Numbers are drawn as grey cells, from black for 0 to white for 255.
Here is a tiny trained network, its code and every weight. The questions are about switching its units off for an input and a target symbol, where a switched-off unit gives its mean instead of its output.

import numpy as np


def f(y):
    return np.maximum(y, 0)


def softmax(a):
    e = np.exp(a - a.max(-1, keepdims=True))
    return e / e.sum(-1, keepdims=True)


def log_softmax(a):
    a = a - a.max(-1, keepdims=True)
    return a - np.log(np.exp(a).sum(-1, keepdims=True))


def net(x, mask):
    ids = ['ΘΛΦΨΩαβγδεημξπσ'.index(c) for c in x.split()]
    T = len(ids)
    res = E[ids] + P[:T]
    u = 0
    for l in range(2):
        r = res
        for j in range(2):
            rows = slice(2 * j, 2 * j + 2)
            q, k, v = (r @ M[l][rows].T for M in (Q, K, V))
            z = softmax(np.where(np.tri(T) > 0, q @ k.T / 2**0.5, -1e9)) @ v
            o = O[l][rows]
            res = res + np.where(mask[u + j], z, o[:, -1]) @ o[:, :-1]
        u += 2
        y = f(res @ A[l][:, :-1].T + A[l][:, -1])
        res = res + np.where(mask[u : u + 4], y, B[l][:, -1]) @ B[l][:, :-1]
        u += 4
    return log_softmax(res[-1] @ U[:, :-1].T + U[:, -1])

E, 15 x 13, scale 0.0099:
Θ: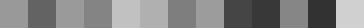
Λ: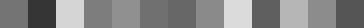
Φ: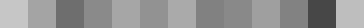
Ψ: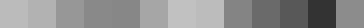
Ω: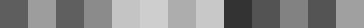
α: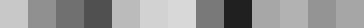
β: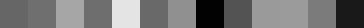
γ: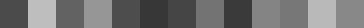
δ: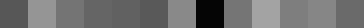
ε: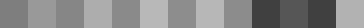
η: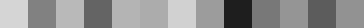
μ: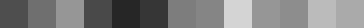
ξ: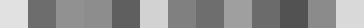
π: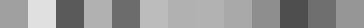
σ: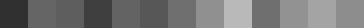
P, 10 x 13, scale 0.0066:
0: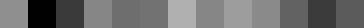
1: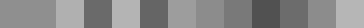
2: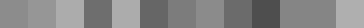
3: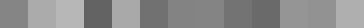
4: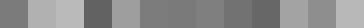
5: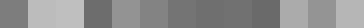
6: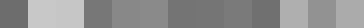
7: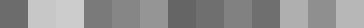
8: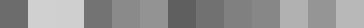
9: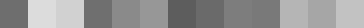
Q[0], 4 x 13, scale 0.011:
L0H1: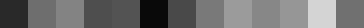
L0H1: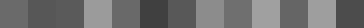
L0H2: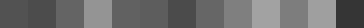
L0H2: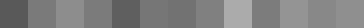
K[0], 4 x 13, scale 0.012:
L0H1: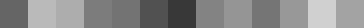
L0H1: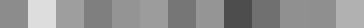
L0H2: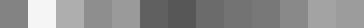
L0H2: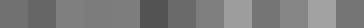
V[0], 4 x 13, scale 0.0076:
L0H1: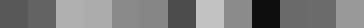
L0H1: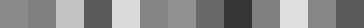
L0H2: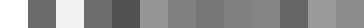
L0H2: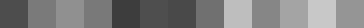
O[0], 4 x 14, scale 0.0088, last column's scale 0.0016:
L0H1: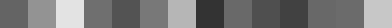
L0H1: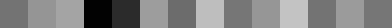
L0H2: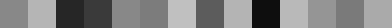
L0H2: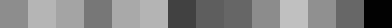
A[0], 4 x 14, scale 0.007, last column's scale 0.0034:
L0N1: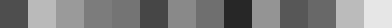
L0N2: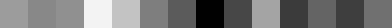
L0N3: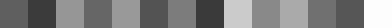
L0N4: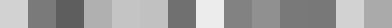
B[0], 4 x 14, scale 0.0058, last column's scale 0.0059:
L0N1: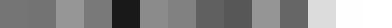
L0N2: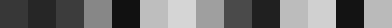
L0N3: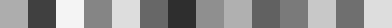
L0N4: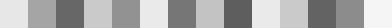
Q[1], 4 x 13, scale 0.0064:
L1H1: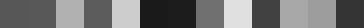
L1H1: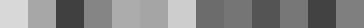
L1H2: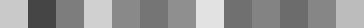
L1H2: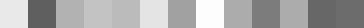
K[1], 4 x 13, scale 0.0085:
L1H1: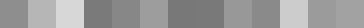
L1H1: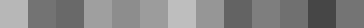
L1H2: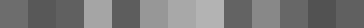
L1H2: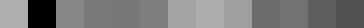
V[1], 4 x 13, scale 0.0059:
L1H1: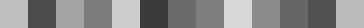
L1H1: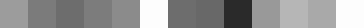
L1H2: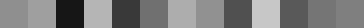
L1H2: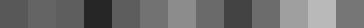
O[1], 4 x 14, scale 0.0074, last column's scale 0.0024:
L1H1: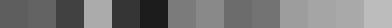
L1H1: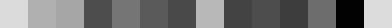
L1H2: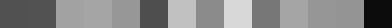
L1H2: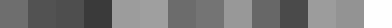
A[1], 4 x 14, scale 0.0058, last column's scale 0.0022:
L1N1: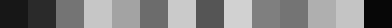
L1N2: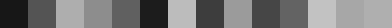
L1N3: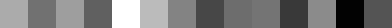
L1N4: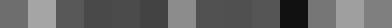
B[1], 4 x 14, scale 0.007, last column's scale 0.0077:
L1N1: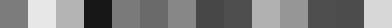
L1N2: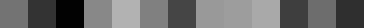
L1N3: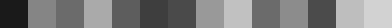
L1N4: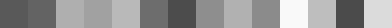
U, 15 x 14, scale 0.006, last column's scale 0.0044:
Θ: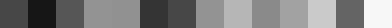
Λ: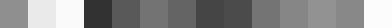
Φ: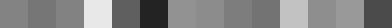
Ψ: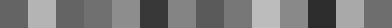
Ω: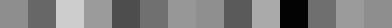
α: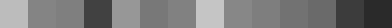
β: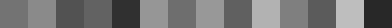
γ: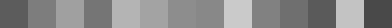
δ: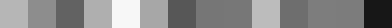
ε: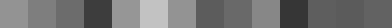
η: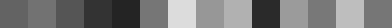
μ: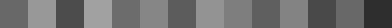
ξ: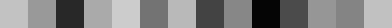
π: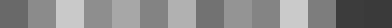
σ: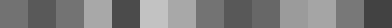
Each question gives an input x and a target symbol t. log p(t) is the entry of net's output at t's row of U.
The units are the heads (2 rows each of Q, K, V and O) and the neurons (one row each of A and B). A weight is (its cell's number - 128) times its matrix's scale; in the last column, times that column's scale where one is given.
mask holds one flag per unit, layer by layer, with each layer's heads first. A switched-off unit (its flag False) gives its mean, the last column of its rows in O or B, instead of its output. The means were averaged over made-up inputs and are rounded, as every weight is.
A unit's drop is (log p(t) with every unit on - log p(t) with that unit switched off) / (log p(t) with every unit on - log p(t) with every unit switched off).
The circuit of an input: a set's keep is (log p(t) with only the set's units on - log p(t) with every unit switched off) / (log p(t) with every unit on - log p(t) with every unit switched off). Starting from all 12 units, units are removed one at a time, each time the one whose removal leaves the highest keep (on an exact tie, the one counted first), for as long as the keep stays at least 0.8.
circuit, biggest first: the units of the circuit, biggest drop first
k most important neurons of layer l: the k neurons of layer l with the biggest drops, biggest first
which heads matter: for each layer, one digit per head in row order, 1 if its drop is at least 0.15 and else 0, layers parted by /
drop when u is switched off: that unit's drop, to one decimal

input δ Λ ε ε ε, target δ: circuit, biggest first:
(L0H1, L0N4)
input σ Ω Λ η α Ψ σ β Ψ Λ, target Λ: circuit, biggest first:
(L0H2, L0H1, L1N2)
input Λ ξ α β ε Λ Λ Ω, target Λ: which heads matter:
01 / 00
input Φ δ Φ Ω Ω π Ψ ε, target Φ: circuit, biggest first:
(L1H2, L0H1, L0N4, L1N2)
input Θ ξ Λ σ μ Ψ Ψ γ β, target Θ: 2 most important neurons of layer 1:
(L1N3, L1N1)
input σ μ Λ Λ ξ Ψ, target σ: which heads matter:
11 / 00
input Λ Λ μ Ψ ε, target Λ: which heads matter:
01 / 01
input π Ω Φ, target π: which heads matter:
10 / 11
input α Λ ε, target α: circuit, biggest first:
(L1H1, L0H1)
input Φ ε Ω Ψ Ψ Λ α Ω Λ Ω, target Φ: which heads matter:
11 / 11
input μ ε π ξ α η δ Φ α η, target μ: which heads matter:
11 / 10
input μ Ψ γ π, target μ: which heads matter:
11 / 10
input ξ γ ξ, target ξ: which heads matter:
11 / 00
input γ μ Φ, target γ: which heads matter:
11 / 11
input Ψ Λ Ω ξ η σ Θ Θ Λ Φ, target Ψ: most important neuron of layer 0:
(L0N1)
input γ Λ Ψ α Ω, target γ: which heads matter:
11 / 11
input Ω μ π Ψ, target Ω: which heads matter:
01 / 00
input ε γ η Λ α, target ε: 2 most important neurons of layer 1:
(L1N1, L1N2)
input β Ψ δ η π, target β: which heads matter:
10 / 00
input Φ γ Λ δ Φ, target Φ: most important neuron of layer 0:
(L0N4)
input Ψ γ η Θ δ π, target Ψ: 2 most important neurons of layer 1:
(L1N1, L1N2)
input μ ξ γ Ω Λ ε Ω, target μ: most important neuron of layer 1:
(L1N3)
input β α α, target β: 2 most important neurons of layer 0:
(L0N4, L0N3)
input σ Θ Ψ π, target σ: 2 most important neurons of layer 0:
(L0N2, L0N4)
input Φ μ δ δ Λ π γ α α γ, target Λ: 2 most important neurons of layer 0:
(L0N2, L0N1)
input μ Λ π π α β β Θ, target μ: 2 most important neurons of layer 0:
(L0N2, L0N3)
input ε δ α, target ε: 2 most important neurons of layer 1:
(L1N1, L1N2)
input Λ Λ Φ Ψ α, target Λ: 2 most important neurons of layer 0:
(L0N3, L0N2)
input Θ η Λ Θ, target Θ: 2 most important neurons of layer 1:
(L1N4, L1N2)
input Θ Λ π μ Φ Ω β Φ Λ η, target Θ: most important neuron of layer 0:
(L0N4)
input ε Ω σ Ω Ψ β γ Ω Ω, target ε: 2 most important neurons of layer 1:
(L1N1, L1N2)
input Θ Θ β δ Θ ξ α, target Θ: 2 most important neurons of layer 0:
(L0N4, L0N1)
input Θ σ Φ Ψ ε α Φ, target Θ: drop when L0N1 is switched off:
0.2
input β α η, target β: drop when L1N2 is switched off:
0.0
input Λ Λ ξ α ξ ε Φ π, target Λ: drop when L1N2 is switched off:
0.3
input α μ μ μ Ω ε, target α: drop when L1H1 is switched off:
1.0
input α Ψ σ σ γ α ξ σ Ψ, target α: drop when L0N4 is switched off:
0.5
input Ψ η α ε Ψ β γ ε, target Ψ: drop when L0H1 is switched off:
0.2
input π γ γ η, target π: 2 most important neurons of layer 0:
(L0N2, L0N4)
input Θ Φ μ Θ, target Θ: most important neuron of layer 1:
(L1N2)
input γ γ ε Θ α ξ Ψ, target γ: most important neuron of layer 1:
(L1N3)
